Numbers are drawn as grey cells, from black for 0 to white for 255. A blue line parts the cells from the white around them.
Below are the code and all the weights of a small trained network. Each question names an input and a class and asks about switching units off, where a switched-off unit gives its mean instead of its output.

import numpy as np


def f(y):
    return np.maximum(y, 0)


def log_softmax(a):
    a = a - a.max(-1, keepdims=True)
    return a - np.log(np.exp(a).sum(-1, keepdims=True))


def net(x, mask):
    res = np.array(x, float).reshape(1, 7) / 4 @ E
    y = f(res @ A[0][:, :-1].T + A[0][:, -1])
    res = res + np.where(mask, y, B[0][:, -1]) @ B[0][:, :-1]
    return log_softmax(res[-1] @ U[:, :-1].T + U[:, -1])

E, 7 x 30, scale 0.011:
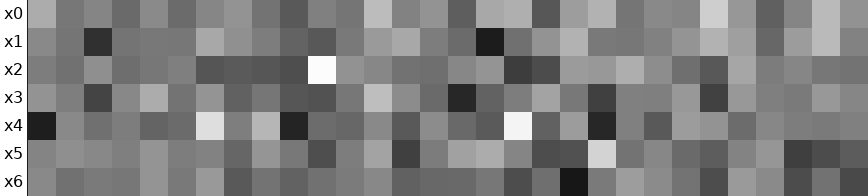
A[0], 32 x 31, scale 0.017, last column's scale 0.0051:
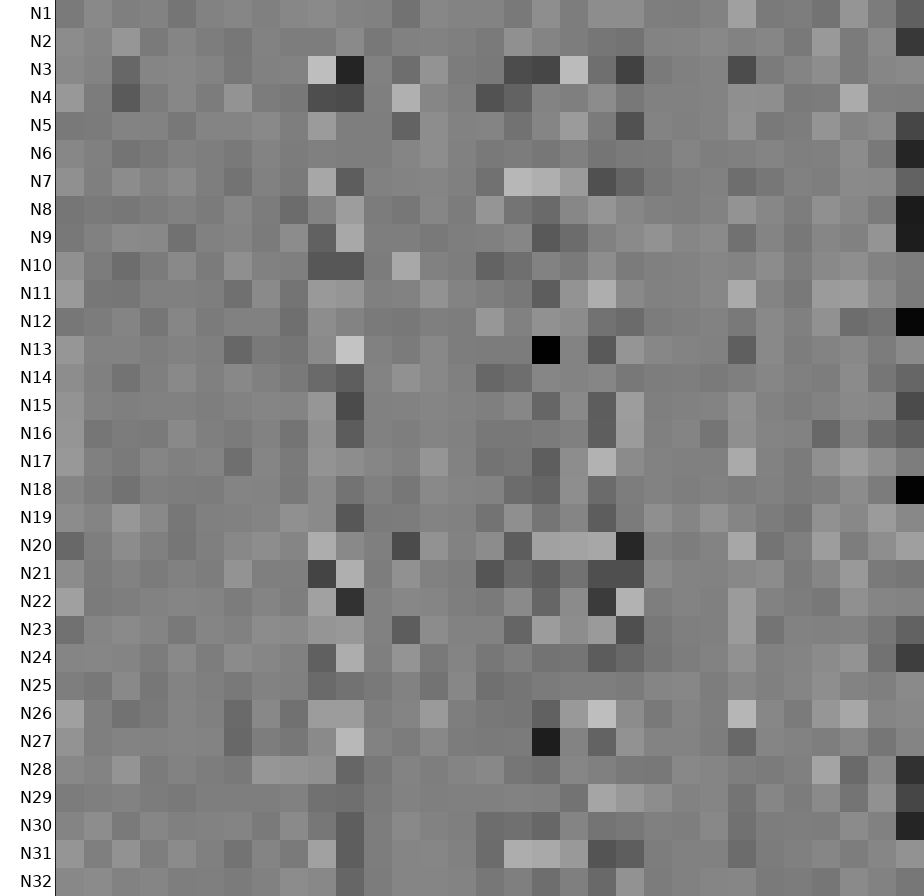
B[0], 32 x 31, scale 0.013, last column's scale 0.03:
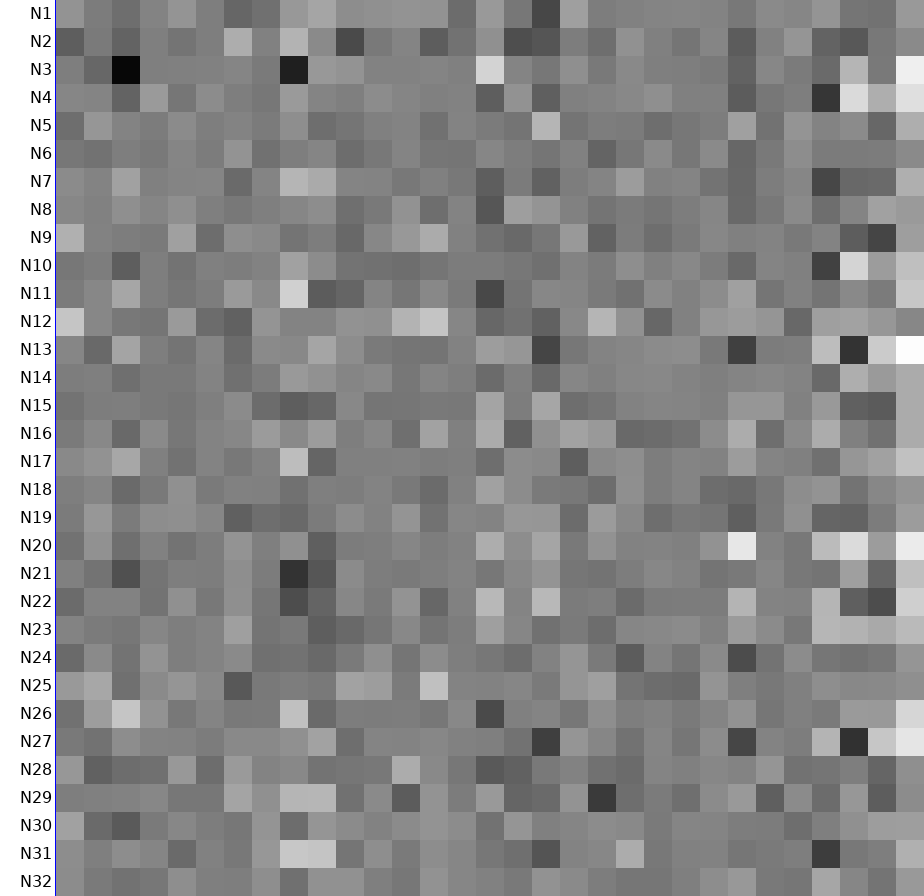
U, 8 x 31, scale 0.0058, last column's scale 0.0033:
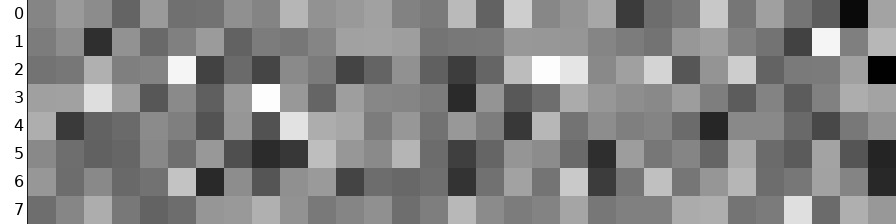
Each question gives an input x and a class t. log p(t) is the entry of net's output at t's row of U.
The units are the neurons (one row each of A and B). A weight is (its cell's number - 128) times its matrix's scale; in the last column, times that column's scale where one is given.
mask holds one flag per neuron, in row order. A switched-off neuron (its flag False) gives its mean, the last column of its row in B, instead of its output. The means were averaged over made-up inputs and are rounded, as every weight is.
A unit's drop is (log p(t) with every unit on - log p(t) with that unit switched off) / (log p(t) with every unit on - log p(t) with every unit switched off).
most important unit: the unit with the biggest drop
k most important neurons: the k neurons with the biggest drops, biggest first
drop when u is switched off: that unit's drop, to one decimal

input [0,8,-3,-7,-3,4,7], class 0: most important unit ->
N22
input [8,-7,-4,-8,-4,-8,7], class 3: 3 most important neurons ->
[N3; N20; N7]
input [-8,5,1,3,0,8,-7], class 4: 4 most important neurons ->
[N20; N4; N26; N11]
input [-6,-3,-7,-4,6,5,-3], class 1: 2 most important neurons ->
[N13; N27]
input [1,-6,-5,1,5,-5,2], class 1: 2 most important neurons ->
[N13; N27]
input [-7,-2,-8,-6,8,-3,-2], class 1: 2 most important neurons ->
[N13; N27]
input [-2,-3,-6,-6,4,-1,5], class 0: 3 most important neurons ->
[N13; N4; N27]
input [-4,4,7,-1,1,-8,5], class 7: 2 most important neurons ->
[N13; N20]
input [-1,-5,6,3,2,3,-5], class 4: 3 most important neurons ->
[N20; N26; N11]
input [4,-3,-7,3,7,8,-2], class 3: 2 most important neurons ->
[N3; N7]
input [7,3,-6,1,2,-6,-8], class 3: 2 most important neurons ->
[N26; N3]
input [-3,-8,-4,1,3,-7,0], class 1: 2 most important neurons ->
[N13; N27]
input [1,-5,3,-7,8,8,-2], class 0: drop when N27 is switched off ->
0.2
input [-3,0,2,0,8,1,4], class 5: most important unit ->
N20
